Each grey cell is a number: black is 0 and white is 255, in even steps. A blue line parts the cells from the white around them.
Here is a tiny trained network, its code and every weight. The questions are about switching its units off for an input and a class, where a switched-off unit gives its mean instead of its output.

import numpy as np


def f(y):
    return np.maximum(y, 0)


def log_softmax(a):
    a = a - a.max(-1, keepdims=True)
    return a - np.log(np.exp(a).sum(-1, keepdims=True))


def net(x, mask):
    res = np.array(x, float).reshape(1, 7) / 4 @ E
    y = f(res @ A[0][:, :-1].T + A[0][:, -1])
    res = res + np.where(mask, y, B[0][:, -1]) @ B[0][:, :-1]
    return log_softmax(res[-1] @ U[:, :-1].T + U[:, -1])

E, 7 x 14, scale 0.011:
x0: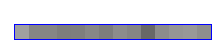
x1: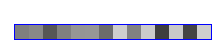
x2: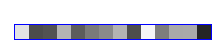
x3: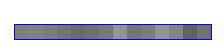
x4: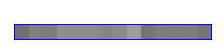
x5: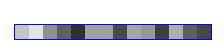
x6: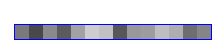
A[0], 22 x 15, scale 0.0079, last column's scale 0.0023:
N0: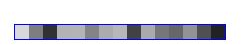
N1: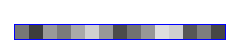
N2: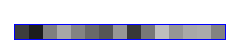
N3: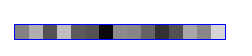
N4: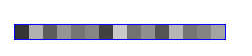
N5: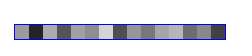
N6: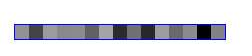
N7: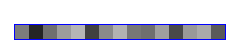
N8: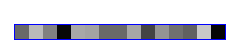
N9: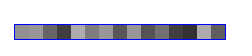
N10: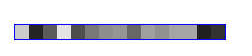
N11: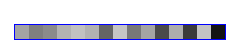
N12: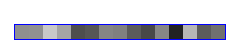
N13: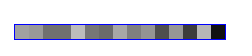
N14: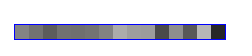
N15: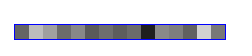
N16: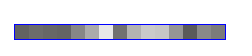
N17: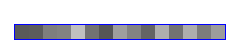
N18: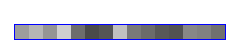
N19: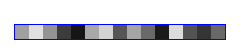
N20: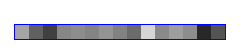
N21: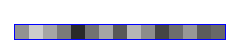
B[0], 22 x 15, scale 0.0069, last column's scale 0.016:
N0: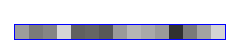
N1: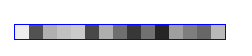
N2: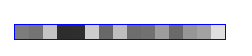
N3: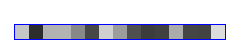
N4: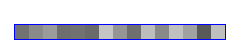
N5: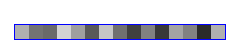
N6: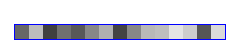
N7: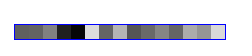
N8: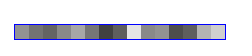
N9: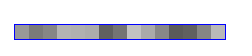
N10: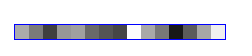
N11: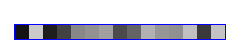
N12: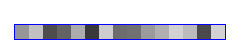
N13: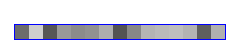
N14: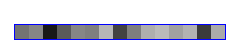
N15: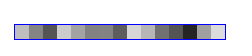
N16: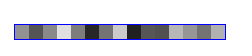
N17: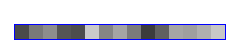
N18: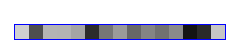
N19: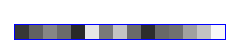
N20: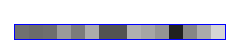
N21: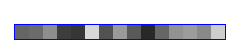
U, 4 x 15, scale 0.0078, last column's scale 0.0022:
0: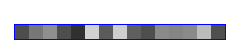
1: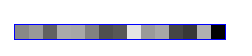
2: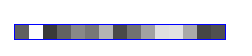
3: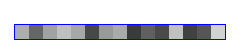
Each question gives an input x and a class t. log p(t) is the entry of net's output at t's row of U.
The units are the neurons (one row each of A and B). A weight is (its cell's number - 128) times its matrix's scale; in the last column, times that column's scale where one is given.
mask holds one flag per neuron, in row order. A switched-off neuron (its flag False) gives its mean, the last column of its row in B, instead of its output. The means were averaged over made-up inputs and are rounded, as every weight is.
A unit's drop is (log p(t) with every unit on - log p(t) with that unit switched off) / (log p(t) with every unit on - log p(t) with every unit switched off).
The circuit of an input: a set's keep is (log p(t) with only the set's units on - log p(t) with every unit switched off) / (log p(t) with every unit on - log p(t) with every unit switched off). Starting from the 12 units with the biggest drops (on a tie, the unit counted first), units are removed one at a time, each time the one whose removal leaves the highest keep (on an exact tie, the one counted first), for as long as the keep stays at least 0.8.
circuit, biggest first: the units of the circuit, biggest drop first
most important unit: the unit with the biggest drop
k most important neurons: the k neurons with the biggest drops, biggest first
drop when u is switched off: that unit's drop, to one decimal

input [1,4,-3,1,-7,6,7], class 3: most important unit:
N1
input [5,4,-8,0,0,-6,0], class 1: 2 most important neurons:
(N15 N8)
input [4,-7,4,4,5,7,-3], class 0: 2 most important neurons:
(N19 N21)
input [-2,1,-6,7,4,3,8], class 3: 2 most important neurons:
(N16 N1)
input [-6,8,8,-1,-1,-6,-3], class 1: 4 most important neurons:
(N10 N0 N20 N6)
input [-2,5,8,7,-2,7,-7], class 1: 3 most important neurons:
(N10 N20 N0)
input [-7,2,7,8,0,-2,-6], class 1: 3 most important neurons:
(N10 N20 N0)
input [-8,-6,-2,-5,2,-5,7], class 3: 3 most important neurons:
(N1 N5 N16)
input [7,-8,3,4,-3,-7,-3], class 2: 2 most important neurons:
(N12 N6)
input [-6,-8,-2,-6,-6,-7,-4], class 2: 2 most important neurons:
(N12 N6)
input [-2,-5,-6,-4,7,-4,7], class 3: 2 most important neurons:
(N1 N5)
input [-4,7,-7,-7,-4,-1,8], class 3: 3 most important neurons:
(N16 N1 N5)
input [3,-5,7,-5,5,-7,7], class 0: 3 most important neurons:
(N7 N2 N17)
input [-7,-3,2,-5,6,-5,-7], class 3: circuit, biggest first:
(N3)
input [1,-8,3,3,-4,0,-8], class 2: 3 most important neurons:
(N6 N12 N1)
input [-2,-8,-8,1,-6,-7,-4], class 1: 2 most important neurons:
(N15 N8)
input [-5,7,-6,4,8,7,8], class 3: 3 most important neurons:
(N16 N1 N5)
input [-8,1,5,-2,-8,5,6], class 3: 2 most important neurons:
(N16 N1)
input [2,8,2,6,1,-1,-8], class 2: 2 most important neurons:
(N11 N13)
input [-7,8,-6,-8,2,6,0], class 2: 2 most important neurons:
(N13 N11)
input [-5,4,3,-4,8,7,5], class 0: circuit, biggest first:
(N19)
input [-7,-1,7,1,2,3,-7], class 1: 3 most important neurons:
(N10 N20 N0)
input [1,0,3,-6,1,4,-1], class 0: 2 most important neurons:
(N19 N15)
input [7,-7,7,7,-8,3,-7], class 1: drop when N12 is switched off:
-0.1
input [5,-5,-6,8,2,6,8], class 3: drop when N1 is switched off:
0.6
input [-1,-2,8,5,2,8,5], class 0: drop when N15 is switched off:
0.2
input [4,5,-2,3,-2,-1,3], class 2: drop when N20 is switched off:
0.0
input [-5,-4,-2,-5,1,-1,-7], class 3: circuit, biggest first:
(N3)
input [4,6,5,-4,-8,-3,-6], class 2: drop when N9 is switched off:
0.1
